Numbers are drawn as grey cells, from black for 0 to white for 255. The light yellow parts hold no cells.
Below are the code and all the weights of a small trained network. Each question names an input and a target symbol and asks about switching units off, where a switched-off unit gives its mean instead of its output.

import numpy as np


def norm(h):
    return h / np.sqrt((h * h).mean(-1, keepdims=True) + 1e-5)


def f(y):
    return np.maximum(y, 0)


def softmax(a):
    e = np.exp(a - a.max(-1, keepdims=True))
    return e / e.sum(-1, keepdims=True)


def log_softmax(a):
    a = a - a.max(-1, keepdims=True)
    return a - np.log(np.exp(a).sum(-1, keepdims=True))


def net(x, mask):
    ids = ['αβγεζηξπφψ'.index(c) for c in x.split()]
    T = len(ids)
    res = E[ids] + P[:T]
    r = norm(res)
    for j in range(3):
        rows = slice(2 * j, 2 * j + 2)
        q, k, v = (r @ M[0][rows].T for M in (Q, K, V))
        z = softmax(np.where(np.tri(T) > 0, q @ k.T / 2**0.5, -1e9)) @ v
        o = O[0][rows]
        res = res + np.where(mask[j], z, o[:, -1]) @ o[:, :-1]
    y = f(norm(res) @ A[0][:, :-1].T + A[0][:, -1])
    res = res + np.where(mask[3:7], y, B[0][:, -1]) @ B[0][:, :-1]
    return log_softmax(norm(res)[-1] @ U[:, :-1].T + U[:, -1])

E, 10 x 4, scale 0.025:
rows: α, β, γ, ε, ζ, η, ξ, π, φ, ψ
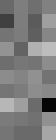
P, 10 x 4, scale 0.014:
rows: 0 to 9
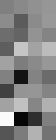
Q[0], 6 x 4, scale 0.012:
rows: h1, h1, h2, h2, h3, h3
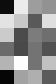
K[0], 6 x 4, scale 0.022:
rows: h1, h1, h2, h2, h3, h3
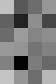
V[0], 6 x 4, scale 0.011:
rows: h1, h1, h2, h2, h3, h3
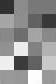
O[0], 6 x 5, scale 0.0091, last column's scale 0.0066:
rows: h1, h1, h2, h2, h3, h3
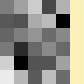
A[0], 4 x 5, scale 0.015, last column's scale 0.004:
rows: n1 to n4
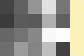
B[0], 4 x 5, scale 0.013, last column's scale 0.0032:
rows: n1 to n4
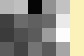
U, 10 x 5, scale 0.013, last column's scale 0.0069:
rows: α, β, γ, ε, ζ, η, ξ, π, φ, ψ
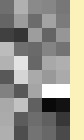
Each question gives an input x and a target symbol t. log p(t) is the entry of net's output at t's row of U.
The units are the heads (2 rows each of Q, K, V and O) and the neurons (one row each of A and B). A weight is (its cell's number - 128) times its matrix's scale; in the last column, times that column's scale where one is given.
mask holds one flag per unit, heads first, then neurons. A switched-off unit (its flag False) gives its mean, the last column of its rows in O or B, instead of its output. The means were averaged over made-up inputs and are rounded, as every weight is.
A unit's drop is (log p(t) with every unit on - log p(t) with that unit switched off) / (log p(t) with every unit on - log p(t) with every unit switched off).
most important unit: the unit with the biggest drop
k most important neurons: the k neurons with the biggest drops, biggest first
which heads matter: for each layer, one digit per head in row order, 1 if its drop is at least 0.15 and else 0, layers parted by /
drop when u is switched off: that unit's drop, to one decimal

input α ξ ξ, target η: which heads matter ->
001
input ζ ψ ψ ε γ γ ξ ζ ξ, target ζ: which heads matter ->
101
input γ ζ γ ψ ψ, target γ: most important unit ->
h3
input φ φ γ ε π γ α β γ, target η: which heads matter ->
101
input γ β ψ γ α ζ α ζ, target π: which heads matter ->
011
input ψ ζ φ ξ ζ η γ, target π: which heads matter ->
011
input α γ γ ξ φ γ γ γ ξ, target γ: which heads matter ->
111
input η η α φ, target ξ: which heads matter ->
101
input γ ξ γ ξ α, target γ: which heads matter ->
001
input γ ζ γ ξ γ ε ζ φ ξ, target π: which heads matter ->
111
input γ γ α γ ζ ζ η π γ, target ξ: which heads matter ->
011
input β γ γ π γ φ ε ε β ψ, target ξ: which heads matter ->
101
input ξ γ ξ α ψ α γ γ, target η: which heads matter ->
111
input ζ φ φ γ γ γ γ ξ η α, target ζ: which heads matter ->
001
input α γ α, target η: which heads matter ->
001
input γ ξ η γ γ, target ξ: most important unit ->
h1
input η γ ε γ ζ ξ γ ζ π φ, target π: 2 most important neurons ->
[n3 n1]
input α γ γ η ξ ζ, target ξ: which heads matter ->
001
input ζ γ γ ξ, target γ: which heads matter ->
001
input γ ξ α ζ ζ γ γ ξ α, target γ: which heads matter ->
111
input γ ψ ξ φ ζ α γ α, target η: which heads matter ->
110
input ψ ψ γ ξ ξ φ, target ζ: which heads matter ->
101
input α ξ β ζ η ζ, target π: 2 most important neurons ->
[n3 n2]
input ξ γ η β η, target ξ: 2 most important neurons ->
[n3 n1]
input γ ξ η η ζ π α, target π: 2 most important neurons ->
[n3 n1]
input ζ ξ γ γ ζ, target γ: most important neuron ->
[n1]
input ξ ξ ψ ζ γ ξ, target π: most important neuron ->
[n3]
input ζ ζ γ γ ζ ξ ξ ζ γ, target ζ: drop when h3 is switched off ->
1.2
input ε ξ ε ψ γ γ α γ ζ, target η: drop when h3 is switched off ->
1.1
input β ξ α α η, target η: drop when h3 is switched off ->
0.5
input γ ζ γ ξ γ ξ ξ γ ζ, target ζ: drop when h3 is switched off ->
1.2
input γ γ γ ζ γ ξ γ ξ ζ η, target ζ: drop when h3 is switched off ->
0.7
